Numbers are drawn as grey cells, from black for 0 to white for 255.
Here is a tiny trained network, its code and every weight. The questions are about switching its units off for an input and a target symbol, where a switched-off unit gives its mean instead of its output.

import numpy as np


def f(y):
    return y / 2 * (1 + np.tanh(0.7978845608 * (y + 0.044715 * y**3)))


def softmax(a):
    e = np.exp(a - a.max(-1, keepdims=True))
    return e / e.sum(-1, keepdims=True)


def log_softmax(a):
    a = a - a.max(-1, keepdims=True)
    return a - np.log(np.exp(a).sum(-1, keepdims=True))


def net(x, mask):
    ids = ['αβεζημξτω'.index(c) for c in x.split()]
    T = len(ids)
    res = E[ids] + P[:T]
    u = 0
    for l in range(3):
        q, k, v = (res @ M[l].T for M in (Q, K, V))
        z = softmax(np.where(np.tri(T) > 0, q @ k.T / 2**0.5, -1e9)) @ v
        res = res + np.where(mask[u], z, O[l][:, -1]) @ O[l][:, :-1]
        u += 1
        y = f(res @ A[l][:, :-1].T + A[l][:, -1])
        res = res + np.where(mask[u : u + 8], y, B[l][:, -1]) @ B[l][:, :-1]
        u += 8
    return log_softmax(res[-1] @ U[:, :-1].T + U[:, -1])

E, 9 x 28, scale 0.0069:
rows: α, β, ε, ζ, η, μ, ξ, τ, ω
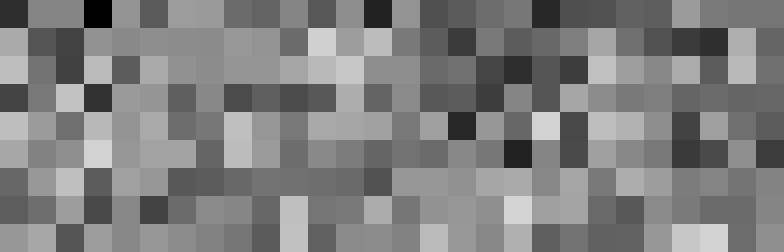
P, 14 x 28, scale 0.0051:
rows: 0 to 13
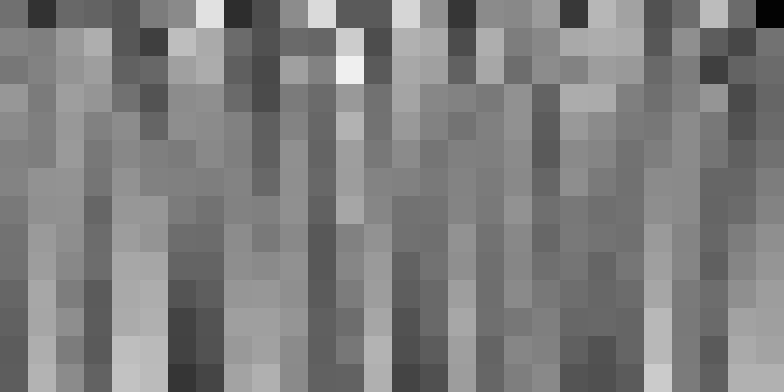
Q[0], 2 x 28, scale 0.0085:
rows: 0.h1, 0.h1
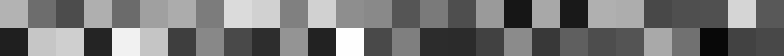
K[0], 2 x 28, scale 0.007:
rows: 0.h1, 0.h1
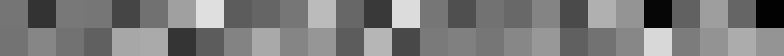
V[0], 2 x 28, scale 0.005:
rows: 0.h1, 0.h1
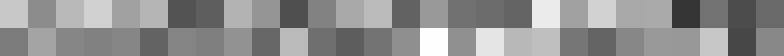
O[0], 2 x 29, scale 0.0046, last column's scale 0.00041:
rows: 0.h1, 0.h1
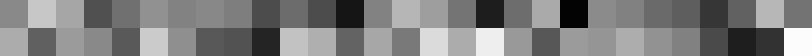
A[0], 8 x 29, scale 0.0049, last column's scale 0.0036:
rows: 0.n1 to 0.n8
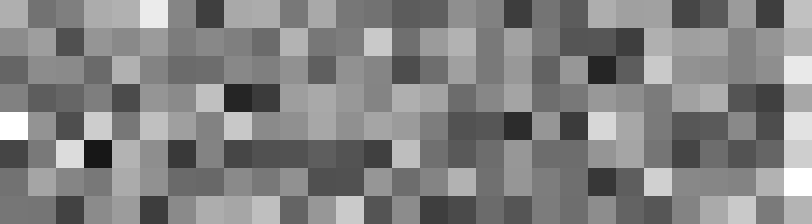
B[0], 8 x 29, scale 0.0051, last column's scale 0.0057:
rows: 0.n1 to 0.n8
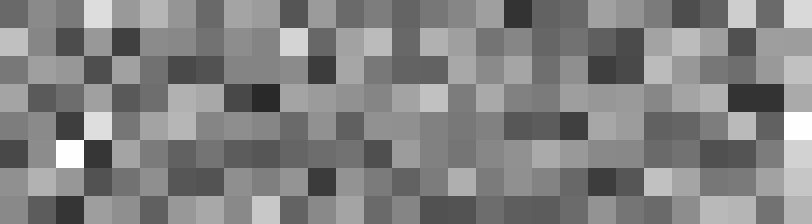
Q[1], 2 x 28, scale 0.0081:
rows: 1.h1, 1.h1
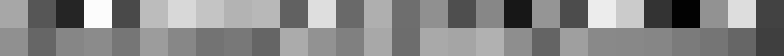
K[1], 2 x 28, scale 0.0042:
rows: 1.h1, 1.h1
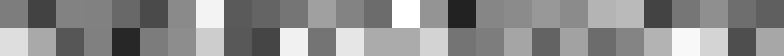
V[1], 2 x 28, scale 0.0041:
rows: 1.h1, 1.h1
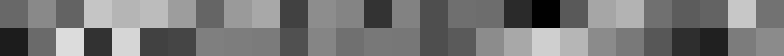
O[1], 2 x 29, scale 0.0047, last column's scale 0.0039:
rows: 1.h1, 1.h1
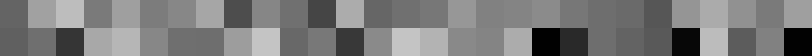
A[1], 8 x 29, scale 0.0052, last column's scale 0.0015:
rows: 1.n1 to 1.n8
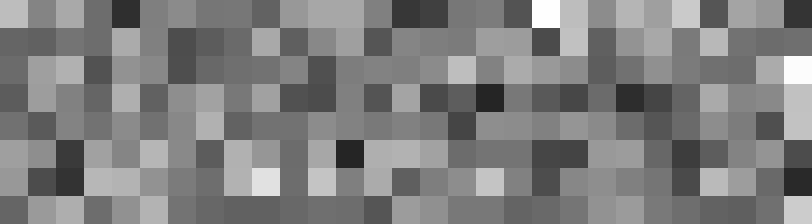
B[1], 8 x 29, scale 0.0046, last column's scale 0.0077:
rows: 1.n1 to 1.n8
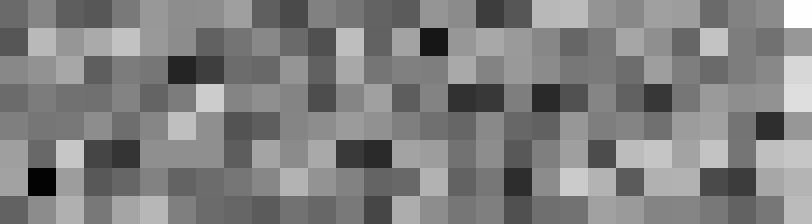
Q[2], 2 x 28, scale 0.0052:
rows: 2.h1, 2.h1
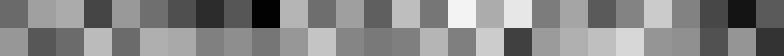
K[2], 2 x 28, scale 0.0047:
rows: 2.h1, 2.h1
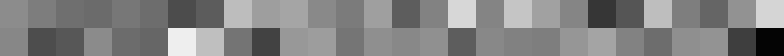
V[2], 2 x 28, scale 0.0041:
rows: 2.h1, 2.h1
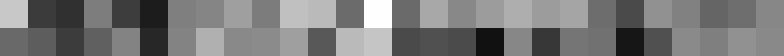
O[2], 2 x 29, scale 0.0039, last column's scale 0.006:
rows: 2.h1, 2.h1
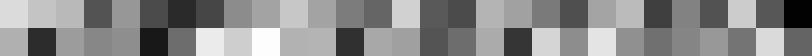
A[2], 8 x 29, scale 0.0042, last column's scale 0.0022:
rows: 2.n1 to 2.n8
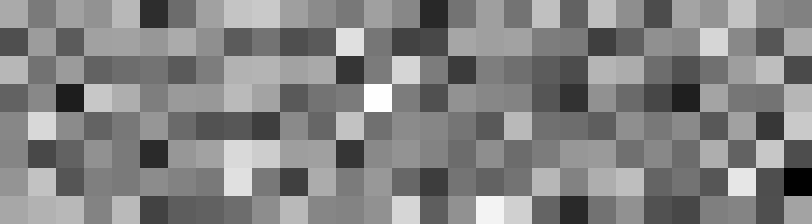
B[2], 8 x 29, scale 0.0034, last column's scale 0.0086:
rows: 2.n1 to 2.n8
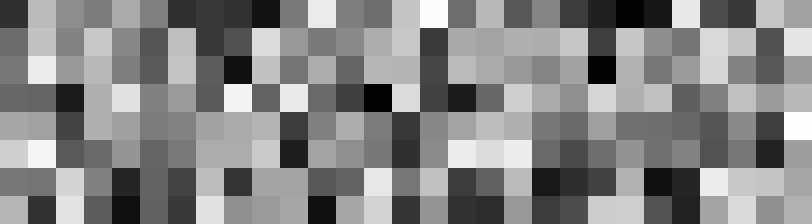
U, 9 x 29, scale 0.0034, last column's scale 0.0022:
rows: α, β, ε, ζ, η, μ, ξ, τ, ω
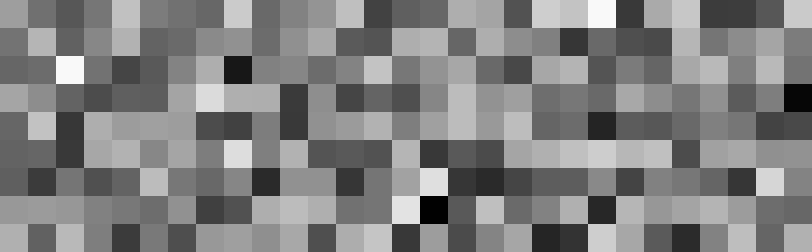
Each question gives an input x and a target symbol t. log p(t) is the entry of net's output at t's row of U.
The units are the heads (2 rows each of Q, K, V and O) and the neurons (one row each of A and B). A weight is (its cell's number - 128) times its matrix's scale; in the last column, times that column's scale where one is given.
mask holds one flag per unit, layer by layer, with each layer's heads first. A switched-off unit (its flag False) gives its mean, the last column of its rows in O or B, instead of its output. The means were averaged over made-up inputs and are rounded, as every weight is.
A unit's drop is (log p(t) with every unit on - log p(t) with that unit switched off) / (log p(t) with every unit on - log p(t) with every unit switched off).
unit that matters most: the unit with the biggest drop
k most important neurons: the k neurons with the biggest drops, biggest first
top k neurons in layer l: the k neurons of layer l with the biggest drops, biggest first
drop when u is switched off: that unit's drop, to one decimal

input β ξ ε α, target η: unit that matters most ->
2.h1
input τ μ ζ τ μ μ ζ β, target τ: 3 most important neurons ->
[0.n4; 2.n3; 1.n6]
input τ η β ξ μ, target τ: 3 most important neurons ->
[0.n4; 1.n6; 2.n3]
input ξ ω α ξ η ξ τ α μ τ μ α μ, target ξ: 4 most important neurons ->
[1.n7; 0.n6; 1.n5; 1.n6]
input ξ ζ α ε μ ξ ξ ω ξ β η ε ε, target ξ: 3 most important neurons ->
[1.n7; 0.n6; 0.n4]
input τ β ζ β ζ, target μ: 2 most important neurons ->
[2.n4; 1.n2]
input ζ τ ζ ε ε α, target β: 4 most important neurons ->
[1.n4; 2.n1; 0.n8; 2.n6]
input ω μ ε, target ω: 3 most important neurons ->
[2.n7; 0.n4; 0.n5]
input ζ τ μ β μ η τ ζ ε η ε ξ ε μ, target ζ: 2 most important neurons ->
[2.n6; 1.n6]
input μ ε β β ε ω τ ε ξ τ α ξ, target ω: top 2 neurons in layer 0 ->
[0.n2; 0.n1]
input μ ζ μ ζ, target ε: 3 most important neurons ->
[0.n1; 0.n5; 0.n6]
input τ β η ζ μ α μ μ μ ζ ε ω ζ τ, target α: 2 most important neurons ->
[0.n2; 0.n6]
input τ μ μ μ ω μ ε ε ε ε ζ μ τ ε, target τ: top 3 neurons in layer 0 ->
[0.n4; 0.n5; 0.n1]
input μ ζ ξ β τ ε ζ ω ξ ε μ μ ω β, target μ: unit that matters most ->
1.h1
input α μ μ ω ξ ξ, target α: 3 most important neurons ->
[0.n2; 0.n6; 1.n1]
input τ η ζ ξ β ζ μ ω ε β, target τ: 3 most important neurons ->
[0.n4; 1.n6; 2.n3]
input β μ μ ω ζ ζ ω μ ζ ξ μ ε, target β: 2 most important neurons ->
[2.n1; 0.n8]
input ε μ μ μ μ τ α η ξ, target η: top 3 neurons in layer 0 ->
[0.n4; 0.n7; 0.n6]
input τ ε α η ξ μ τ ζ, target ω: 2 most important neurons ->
[2.n8; 1.n1]
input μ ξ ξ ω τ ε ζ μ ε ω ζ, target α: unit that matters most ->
1.h1
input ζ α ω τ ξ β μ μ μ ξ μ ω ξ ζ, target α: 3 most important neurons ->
[0.n2; 0.n6; 0.n7]
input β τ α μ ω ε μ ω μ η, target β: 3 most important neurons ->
[2.n1; 0.n8; 1.n4]
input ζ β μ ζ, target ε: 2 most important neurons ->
[0.n1; 0.n6]
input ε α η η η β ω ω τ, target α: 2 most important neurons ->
[0.n2; 1.n1]
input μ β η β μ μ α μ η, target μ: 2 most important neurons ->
[2.n4; 0.n5]
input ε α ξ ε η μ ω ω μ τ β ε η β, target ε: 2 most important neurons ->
[0.n5; 2.n7]
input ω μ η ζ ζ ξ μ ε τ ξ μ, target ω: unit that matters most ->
2.n7
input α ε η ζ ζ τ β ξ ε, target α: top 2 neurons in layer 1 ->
[1.n7; 1.n2]
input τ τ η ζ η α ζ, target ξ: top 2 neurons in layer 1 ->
[1.n4; 1.n8]
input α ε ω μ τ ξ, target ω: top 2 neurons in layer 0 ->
[0.n5; 0.n4]
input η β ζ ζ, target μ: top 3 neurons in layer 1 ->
[1.n2; 1.n4; 1.n7]
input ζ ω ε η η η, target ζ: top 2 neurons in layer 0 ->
[0.n6; 0.n5]
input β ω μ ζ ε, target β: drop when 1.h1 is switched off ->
0.2
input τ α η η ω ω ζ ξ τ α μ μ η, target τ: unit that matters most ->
1.h1
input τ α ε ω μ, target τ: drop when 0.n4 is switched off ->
0.3
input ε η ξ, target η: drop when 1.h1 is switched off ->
0.1
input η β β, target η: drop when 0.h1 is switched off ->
0.4
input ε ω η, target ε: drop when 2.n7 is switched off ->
0.2
